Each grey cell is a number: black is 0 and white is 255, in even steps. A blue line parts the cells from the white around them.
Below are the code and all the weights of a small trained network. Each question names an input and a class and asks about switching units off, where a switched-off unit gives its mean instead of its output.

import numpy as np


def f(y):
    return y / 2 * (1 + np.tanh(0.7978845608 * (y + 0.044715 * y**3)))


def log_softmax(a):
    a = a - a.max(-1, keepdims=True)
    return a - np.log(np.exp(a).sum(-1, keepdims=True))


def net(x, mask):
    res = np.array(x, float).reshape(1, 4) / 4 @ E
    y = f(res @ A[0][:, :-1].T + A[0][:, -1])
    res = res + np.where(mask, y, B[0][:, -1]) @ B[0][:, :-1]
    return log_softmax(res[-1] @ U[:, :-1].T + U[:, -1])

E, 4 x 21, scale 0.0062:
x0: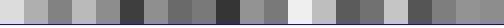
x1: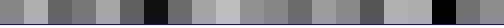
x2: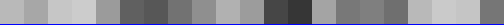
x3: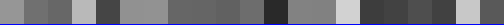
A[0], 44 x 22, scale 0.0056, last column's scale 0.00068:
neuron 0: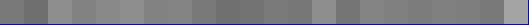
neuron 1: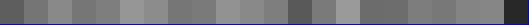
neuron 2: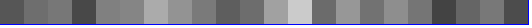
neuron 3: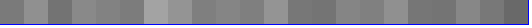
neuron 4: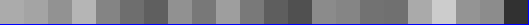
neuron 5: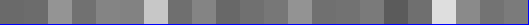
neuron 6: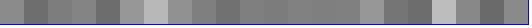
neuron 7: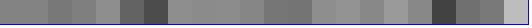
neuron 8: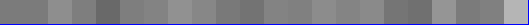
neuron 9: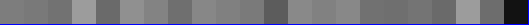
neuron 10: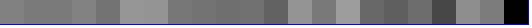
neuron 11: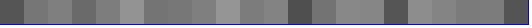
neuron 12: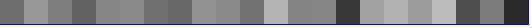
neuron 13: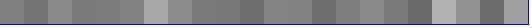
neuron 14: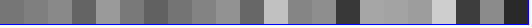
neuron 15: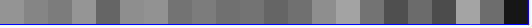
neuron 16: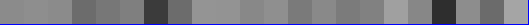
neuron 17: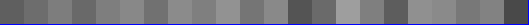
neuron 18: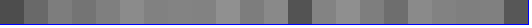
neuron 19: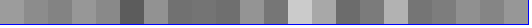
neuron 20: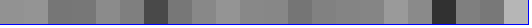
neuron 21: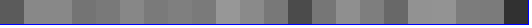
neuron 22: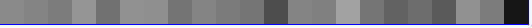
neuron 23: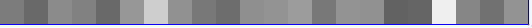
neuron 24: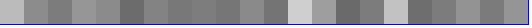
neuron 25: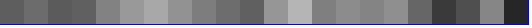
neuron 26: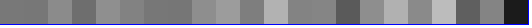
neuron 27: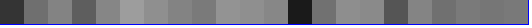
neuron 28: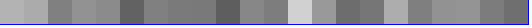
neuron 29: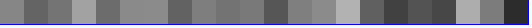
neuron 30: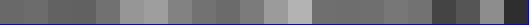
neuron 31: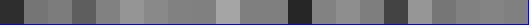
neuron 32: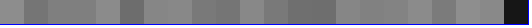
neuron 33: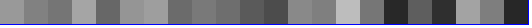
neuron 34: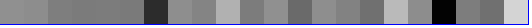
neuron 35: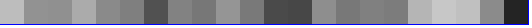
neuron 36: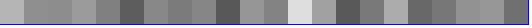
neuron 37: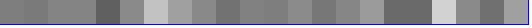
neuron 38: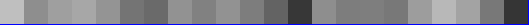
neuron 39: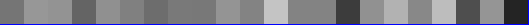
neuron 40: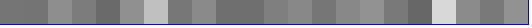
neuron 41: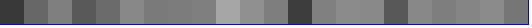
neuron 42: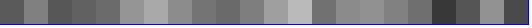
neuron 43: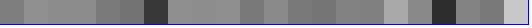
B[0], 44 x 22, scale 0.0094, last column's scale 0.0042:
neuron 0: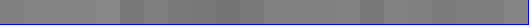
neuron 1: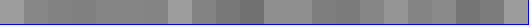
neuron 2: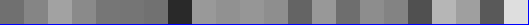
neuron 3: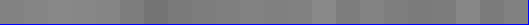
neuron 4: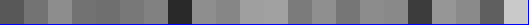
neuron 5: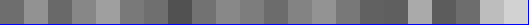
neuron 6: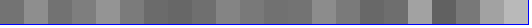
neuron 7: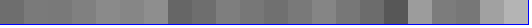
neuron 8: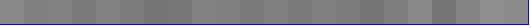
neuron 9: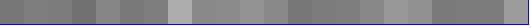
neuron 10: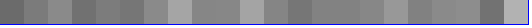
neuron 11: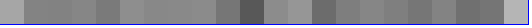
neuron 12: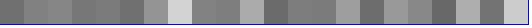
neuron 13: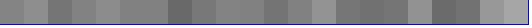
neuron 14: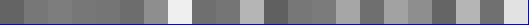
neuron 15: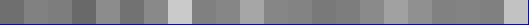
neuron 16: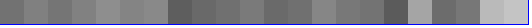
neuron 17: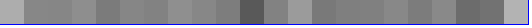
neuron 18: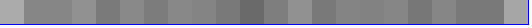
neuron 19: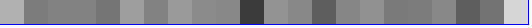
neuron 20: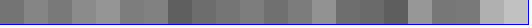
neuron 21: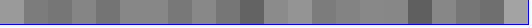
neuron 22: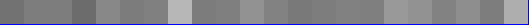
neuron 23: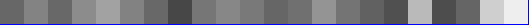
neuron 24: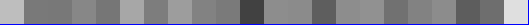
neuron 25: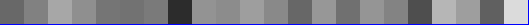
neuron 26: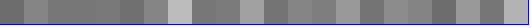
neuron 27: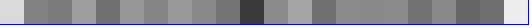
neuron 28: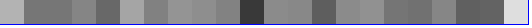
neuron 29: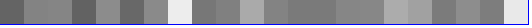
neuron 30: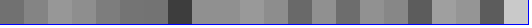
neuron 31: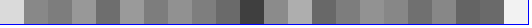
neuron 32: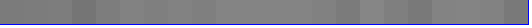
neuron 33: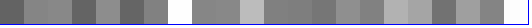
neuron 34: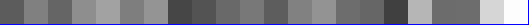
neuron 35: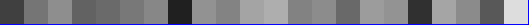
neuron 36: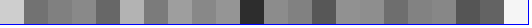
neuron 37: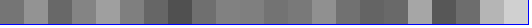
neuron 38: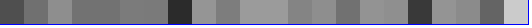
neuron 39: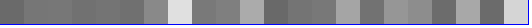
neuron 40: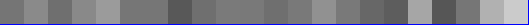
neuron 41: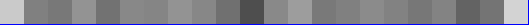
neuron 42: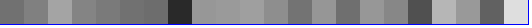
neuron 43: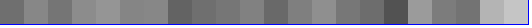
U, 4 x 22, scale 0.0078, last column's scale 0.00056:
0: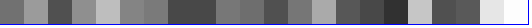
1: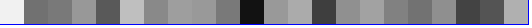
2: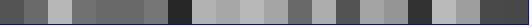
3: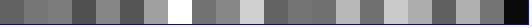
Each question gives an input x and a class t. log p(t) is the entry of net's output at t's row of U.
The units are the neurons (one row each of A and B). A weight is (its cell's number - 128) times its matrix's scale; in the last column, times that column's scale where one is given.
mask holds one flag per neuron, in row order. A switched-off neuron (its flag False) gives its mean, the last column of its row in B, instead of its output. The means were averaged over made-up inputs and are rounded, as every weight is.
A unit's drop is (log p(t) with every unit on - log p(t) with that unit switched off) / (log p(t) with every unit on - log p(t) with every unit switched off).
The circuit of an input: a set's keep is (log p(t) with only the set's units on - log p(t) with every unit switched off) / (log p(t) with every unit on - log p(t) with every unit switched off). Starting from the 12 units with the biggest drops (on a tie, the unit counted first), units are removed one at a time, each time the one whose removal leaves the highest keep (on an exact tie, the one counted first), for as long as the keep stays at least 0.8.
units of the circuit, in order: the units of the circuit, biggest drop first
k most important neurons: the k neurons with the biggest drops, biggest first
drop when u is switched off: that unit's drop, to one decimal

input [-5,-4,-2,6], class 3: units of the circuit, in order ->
[neuron 33]
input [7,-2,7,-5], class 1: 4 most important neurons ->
[neuron 36; neuron 28; neuron 24; neuron 19]
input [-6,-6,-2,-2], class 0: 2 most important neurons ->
[neuron 23; neuron 5]
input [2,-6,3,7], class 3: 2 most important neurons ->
[neuron 33; neuron 29]
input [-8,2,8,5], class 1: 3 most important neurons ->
[neuron 31; neuron 27; neuron 41]
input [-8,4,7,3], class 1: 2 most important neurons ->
[neuron 31; neuron 27]
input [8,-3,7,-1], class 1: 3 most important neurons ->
[neuron 36; neuron 28; neuron 24]
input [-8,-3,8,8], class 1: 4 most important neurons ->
[neuron 31; neuron 27; neuron 41; neuron 11]
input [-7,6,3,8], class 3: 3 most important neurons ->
[neuron 33; neuron 29; neuron 15]
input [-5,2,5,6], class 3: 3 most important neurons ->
[neuron 33; neuron 29; neuron 36]
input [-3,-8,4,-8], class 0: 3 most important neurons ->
[neuron 23; neuron 5; neuron 37]
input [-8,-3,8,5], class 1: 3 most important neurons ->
[neuron 31; neuron 27; neuron 41]
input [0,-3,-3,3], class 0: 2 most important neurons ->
[neuron 35; neuron 14]
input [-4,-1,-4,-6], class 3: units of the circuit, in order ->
[neuron 14]
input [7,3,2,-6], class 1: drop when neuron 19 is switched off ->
0.1
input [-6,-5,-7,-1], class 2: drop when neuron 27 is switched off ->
-0.1
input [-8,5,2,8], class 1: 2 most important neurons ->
[neuron 31; neuron 27]
